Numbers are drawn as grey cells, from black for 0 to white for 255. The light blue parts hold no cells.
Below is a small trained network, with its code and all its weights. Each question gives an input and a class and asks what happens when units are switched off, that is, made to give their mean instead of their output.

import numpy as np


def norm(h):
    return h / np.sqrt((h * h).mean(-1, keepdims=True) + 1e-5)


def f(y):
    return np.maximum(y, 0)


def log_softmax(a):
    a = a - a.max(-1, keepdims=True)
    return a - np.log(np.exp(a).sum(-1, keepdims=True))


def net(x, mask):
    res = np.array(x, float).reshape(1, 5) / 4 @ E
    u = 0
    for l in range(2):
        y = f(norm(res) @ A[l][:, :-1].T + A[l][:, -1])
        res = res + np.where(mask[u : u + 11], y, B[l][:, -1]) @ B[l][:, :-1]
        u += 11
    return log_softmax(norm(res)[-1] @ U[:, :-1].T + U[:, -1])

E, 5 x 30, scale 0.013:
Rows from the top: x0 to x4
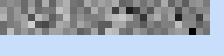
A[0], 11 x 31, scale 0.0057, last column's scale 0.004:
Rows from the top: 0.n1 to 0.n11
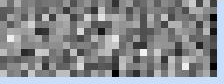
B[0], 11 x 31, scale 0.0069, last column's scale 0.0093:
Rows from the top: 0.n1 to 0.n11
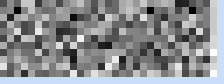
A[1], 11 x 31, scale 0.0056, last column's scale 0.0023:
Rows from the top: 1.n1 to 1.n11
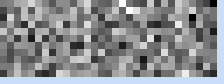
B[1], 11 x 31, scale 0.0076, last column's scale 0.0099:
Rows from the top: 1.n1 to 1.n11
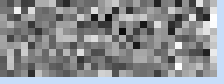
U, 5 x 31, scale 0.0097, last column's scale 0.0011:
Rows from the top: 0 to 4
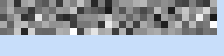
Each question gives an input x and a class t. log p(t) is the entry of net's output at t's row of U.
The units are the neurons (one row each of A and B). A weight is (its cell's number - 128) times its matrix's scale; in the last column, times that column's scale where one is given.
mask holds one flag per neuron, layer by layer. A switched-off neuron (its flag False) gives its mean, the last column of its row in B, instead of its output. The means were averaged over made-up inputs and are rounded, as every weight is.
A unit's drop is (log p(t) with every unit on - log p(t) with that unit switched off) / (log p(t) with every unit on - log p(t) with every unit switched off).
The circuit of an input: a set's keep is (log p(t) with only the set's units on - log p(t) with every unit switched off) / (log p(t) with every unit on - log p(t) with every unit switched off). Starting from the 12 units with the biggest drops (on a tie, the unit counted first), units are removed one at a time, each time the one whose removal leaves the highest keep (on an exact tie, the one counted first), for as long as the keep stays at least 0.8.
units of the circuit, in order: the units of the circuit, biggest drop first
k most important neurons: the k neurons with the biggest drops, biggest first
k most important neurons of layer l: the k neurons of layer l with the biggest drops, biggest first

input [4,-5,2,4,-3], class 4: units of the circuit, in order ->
(1.n2)
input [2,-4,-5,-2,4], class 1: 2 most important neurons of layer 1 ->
(1.n4; 1.n8)
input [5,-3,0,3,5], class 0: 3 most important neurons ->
(0.n6; 1.n3; 0.n10)
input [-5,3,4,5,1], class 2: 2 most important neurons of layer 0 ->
(0.n5; 0.n4)
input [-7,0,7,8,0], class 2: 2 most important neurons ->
(0.n5; 1.n1)
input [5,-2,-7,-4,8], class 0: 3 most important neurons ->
(1.n3; 0.n6; 0.n7)
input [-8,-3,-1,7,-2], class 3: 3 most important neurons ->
(0.n10; 0.n9; 0.n8)
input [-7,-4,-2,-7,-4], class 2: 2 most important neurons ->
(0.n8; 0.n3)
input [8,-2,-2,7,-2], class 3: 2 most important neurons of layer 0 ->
(0.n3; 0.n8)
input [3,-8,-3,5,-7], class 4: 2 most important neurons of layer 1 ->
(1.n2; 1.n6)
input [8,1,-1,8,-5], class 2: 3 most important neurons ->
(1.n1; 0.n5; 0.n4)
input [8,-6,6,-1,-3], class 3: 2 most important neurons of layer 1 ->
(1.n4; 1.n2)
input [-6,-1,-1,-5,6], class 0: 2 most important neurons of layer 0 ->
(0.n3; 0.n6)
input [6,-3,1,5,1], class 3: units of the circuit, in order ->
(0.n3)
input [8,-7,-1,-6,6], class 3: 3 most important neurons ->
(0.n3; 0.n11; 1.n7)
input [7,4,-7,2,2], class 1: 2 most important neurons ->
(1.n4; 0.n10)
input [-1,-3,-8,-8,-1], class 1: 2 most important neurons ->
(1.n4; 0.n5)
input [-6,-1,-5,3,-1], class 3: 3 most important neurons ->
(0.n10; 0.n9; 0.n7)
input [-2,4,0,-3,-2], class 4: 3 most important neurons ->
(0.n11; 1.n1; 0.n5)
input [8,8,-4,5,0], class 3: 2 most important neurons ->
(0.n3; 1.n7)
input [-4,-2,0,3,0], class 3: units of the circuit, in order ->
(0.n10)
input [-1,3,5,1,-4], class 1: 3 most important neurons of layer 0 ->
(0.n7; 0.n6; 0.n2)
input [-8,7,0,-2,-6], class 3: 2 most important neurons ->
(0.n9; 0.n10)
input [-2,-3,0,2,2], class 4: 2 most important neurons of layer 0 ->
(0.n8; 0.n3)
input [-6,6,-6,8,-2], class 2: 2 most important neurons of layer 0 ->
(0.n5; 0.n7)
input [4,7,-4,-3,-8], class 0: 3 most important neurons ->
(1.n8; 1.n2; 0.n1)
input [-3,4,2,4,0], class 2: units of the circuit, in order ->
(0.n5)
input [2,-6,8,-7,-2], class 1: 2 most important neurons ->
(0.n7; 1.n5)
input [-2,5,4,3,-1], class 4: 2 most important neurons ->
(0.n11; 1.n4)
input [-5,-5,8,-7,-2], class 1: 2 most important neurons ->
(1.n5; 0.n7)
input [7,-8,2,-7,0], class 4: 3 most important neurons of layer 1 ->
(1.n2; 1.n6; 1.n1)
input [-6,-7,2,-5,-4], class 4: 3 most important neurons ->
(1.n2; 1.n6; 0.n3)
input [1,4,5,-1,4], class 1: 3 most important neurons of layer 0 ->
(0.n7; 0.n1; 0.n2)
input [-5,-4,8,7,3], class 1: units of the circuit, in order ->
(1.n5)
